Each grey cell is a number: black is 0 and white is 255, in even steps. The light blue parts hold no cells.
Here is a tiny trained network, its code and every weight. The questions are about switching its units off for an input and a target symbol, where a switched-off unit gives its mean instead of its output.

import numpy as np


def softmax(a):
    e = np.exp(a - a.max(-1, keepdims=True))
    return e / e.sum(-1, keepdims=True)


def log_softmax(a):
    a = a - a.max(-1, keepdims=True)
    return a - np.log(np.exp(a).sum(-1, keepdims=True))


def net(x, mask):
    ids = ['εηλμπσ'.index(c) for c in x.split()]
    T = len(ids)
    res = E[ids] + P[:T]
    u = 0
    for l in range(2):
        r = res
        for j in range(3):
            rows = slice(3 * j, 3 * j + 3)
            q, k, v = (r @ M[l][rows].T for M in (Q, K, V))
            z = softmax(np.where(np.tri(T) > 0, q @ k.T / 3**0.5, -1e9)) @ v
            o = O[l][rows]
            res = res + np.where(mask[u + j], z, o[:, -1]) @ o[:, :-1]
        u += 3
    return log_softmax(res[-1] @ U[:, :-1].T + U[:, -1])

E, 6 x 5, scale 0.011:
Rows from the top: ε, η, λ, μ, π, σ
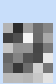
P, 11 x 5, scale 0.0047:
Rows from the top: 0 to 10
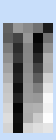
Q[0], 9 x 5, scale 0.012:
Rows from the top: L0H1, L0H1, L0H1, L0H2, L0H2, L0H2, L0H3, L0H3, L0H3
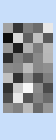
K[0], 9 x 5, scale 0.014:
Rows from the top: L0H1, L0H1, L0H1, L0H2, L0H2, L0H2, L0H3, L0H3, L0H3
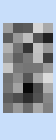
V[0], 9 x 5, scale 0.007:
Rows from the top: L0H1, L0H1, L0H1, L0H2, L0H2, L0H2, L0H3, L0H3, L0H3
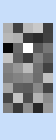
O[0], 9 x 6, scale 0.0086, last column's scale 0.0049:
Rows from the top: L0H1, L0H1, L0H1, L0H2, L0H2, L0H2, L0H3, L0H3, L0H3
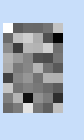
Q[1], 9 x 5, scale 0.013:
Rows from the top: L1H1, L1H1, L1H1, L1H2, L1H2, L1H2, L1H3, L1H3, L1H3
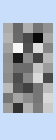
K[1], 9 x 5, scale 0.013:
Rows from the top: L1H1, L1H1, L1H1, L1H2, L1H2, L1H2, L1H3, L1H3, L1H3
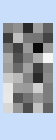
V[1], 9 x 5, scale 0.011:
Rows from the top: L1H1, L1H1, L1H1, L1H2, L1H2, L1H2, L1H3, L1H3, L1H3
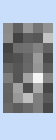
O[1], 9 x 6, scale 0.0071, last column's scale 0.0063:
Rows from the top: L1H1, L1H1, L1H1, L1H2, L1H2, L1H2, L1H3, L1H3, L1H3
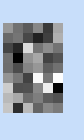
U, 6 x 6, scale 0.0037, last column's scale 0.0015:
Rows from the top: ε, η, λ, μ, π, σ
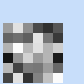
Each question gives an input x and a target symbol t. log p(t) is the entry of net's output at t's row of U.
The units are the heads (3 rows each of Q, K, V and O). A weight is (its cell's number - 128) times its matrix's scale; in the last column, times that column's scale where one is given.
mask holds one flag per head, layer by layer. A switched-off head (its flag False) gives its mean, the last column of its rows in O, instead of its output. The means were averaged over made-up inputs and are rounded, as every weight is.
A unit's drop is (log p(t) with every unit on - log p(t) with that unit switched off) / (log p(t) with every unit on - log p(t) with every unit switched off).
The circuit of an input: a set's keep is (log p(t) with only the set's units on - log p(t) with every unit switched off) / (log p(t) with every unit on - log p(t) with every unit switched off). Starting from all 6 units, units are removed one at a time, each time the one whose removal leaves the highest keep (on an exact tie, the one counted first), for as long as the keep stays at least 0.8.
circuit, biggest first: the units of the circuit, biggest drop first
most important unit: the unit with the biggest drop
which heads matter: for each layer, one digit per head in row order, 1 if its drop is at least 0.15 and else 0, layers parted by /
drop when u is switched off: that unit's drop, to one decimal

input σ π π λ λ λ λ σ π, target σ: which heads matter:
001 / 011
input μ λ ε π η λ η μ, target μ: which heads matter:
101 / 100
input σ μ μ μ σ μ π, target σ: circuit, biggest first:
L0H3; L1H3; L1H2
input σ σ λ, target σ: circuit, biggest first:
L0H3; L1H3; L1H2
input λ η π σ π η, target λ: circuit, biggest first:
L0H1; L1H1; L0H2; L1H2
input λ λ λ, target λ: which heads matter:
110 / 100
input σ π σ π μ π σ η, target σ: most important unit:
L0H3
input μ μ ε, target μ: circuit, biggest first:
L0H1; L1H1; L0H3
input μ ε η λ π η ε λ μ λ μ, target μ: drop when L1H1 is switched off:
0.4
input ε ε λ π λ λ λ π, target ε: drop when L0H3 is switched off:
0.2
